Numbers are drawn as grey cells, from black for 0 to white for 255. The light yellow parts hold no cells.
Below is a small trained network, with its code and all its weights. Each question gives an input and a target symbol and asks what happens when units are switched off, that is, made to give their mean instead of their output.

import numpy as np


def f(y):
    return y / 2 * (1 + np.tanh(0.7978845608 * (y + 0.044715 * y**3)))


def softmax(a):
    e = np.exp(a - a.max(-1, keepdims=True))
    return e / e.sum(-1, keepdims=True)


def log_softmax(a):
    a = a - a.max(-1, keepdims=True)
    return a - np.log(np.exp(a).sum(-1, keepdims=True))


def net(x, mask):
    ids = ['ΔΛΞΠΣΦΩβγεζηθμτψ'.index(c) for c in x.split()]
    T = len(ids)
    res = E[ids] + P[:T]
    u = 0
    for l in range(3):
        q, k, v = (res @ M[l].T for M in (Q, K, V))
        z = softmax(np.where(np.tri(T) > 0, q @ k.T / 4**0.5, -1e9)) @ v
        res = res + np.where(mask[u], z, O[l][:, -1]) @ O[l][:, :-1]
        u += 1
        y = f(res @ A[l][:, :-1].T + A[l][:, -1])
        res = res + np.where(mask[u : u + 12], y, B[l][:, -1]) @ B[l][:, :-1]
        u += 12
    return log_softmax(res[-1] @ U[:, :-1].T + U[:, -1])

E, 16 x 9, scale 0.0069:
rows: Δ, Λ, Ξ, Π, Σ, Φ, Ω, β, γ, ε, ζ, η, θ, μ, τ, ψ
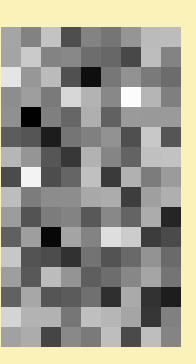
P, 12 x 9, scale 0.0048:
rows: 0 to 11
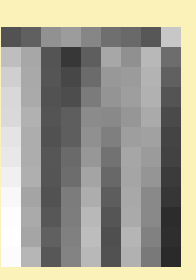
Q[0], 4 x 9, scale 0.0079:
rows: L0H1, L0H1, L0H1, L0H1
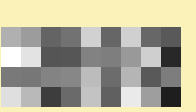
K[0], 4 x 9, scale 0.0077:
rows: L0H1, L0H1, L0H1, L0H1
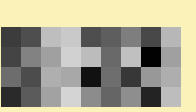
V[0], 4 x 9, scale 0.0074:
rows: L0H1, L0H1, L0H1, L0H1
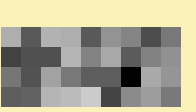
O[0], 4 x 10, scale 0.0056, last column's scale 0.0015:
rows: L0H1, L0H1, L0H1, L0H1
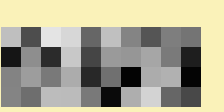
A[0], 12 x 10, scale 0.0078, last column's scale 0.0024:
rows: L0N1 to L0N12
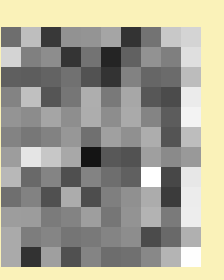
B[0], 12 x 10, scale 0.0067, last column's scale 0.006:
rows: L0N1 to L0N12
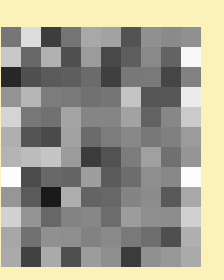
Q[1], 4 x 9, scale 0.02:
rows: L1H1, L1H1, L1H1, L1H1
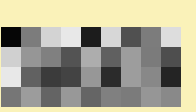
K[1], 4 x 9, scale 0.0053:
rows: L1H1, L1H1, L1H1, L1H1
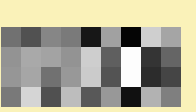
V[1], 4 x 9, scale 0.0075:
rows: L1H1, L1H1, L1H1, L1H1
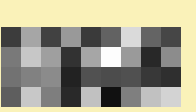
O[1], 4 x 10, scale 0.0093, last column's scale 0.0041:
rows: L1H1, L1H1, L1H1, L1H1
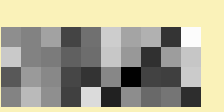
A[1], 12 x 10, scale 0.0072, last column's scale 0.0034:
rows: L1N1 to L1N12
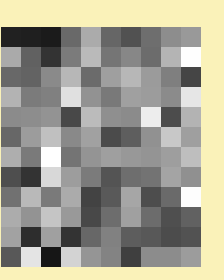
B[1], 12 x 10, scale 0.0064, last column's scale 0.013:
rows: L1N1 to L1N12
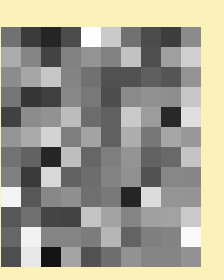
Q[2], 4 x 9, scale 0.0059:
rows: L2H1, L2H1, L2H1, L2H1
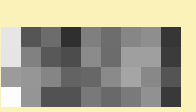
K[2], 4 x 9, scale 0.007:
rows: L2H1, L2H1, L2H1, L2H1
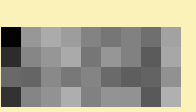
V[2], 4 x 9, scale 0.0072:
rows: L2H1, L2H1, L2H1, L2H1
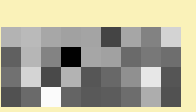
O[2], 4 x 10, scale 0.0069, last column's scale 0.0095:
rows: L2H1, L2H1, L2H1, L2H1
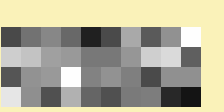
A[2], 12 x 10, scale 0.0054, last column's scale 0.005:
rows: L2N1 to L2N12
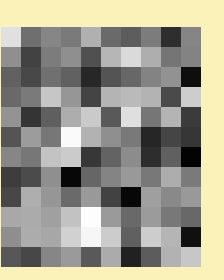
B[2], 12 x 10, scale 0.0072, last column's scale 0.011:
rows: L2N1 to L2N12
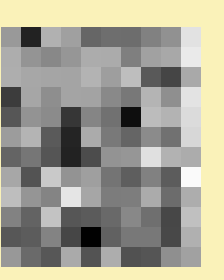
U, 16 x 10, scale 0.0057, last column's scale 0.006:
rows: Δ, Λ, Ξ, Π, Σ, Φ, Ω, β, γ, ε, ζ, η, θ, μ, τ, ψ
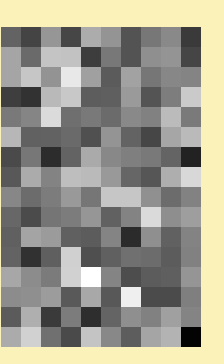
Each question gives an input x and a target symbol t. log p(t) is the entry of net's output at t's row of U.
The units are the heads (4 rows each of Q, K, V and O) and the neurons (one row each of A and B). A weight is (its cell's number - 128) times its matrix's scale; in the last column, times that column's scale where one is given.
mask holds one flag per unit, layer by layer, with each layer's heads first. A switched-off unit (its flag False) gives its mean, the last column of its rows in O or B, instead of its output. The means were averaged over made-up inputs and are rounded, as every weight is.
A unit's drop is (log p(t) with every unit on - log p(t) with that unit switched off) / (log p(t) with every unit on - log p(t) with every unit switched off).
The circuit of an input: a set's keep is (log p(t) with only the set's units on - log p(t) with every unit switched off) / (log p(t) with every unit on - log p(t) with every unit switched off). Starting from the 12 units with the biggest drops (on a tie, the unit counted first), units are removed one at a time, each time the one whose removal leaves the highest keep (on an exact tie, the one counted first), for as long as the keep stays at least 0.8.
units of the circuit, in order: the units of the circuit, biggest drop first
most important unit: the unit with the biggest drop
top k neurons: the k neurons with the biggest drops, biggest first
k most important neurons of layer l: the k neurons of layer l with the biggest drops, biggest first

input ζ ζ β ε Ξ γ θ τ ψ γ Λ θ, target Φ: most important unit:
L1H1
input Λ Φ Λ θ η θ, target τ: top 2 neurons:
[L0N7 L2N7]
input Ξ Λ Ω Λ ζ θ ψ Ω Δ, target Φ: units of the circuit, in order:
[L0H1 L1H1 L1N5]
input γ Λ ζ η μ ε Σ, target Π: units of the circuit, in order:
[L2H1 L1H1 L0H1 L1N12]
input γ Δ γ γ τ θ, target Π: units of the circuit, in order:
[L2H1 L1H1 L0H1]
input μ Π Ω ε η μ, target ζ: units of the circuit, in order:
[L1H1 L0N3]
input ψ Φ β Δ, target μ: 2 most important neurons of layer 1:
[L1N5 L1N11]
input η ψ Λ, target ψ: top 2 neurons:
[L1N1 L1N11]
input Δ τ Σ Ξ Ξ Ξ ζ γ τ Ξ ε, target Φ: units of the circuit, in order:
[L1H1 L1N5 L2N4]
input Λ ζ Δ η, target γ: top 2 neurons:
[L0N2 L2N5]
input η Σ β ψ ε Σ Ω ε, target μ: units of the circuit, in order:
[L1H1 L2N5 L2N4]
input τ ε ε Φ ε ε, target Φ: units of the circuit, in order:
[L1H1 L2N4 L1N5]
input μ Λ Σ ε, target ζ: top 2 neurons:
[L1N11 L2N11]
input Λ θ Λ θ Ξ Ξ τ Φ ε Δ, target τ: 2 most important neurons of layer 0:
[L0N7 L0N1]
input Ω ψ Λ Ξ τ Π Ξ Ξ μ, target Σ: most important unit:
L2H1
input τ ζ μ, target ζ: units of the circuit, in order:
[L1H1 L0N4]
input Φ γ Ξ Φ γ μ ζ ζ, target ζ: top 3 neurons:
[L2N11 L2N6 L1N12]
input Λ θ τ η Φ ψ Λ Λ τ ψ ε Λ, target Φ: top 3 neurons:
[L1N5 L2N4 L1N11]
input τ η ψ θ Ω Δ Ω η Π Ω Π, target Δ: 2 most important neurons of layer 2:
[L2N5 L2N8]
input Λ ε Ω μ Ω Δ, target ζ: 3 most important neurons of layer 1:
[L1N11 L1N2 L1N4]
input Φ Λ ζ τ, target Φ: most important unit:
L2N11
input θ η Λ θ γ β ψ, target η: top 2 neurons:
[L2N1 L1N8]
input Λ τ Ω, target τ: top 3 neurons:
[L0N7 L1N6 L2N7]
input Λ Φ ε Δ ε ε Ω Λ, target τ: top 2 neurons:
[L2N7 L1N12]
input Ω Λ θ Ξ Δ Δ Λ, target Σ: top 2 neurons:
[L1N2 L1N6]
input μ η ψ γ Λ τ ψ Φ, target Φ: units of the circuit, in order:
[L1H1 L1N5 L2N4]
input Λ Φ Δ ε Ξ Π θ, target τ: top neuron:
[L0N7]
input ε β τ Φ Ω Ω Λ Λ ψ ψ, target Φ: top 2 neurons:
[L1N5 L2N4]
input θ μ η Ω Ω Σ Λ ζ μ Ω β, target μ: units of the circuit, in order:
[L1H1 L0N4]
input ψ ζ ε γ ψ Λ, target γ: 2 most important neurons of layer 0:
[L0N8 L0N2]
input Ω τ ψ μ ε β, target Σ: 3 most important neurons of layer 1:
[L1N1 L1N12 L1N2]
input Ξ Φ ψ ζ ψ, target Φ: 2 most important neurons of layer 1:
[L1N5 L1N8]
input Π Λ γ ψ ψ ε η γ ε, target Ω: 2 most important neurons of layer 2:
[L2N6 L2N8]
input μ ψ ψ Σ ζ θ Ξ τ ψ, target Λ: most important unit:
L2H1
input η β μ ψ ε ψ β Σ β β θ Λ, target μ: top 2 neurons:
[L2N5 L2N2]
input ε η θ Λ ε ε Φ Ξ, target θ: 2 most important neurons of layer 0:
[L0N2 L0N9]
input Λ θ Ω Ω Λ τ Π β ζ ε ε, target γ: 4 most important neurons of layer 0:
[L0N2 L0N4 L0N8 L0N12]
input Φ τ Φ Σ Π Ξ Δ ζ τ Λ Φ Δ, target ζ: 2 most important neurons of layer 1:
[L1N12 L1N1]
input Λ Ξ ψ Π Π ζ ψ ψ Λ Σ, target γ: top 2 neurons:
[L0N4 L0N2]
